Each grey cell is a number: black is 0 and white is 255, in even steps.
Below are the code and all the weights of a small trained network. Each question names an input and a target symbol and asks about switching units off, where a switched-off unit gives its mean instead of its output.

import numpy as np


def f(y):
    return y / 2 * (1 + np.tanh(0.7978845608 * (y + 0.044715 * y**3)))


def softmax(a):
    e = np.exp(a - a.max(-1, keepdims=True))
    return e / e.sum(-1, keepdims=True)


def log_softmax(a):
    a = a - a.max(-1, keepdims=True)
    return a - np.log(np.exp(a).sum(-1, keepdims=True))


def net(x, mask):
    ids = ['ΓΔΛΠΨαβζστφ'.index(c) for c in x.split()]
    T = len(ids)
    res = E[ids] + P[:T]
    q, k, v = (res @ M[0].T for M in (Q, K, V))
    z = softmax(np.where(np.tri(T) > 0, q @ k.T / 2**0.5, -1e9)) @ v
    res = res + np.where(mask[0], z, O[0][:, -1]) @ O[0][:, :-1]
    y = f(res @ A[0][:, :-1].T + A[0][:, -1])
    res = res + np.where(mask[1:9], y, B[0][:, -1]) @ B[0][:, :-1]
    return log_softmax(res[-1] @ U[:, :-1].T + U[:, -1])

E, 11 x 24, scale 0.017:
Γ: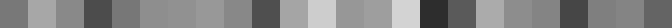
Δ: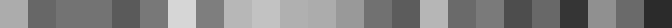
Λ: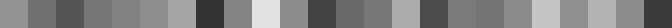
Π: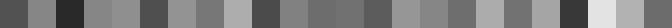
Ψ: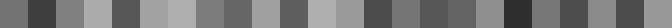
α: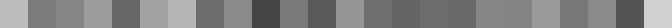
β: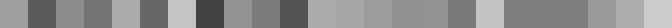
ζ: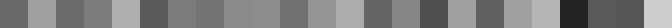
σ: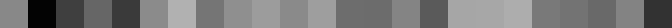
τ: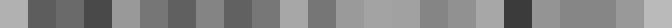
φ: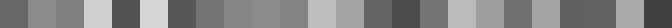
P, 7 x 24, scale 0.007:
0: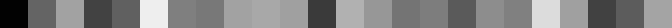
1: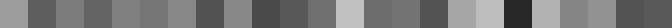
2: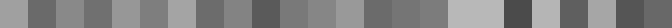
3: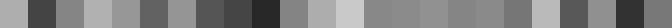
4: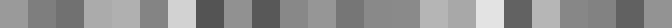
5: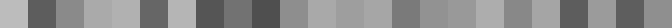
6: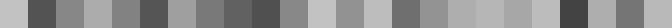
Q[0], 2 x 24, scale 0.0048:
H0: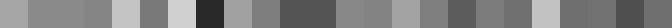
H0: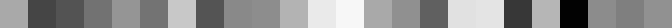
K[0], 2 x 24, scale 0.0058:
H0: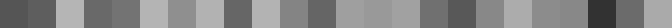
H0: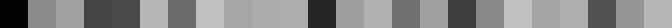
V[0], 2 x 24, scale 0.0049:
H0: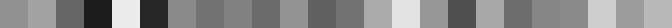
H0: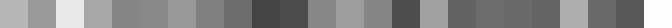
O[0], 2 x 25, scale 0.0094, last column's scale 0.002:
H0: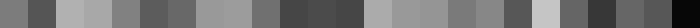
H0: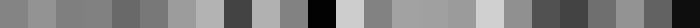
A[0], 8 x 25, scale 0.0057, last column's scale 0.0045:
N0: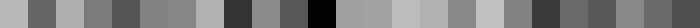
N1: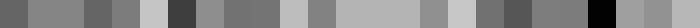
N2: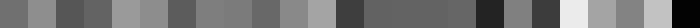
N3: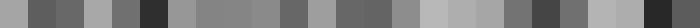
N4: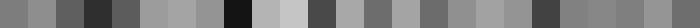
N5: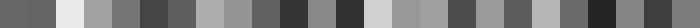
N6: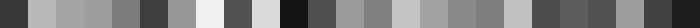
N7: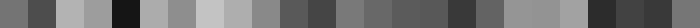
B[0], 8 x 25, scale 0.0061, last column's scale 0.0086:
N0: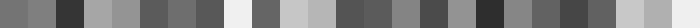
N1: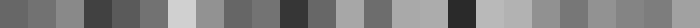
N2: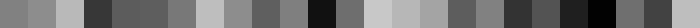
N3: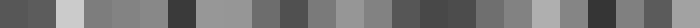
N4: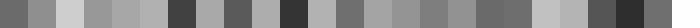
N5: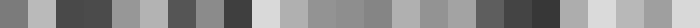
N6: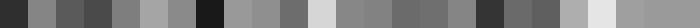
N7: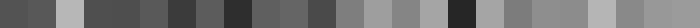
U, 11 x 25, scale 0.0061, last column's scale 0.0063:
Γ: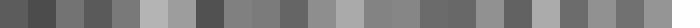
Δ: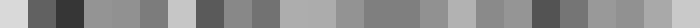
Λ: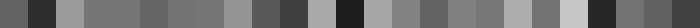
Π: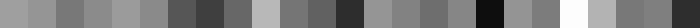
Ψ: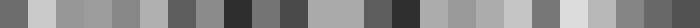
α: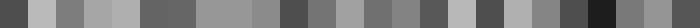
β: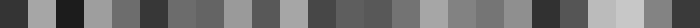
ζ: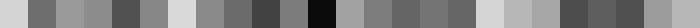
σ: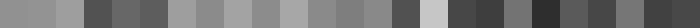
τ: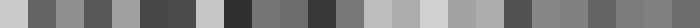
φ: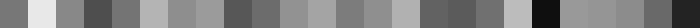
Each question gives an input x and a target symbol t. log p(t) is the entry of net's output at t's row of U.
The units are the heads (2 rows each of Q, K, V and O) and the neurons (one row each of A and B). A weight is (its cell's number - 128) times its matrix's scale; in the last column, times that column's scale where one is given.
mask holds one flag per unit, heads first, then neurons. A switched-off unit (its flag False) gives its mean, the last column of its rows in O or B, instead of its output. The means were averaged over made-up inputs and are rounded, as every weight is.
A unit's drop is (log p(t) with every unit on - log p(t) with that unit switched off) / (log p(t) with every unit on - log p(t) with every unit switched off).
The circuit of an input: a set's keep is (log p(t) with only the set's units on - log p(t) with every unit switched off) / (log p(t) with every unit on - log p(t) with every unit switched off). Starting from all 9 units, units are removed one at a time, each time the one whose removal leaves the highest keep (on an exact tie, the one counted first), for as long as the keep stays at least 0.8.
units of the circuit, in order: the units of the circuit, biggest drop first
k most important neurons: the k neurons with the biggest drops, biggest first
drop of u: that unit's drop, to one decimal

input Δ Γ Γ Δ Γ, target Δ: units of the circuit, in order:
[N4; H0]
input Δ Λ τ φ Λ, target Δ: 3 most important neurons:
[N4; N3; N7]
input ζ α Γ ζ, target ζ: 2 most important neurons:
[N0; N5]
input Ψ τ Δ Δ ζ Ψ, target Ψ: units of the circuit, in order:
[H0; N0; N4]
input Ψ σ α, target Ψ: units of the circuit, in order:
[H0; N4; N0]
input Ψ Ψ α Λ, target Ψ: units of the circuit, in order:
[H0; N0; N4]
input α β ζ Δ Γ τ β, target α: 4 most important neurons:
[N4; N0; N3; N5]
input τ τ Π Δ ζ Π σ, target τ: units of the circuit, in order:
[H0; N5]
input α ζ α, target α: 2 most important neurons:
[N0; N4]
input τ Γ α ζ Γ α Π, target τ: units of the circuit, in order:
[H0]
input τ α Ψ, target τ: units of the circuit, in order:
[H0; N7]
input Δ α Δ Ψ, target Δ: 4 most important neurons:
[N4; N3; N7; N1]
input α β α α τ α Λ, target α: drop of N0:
0.4
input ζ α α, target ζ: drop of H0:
0.2
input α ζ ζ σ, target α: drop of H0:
1.3
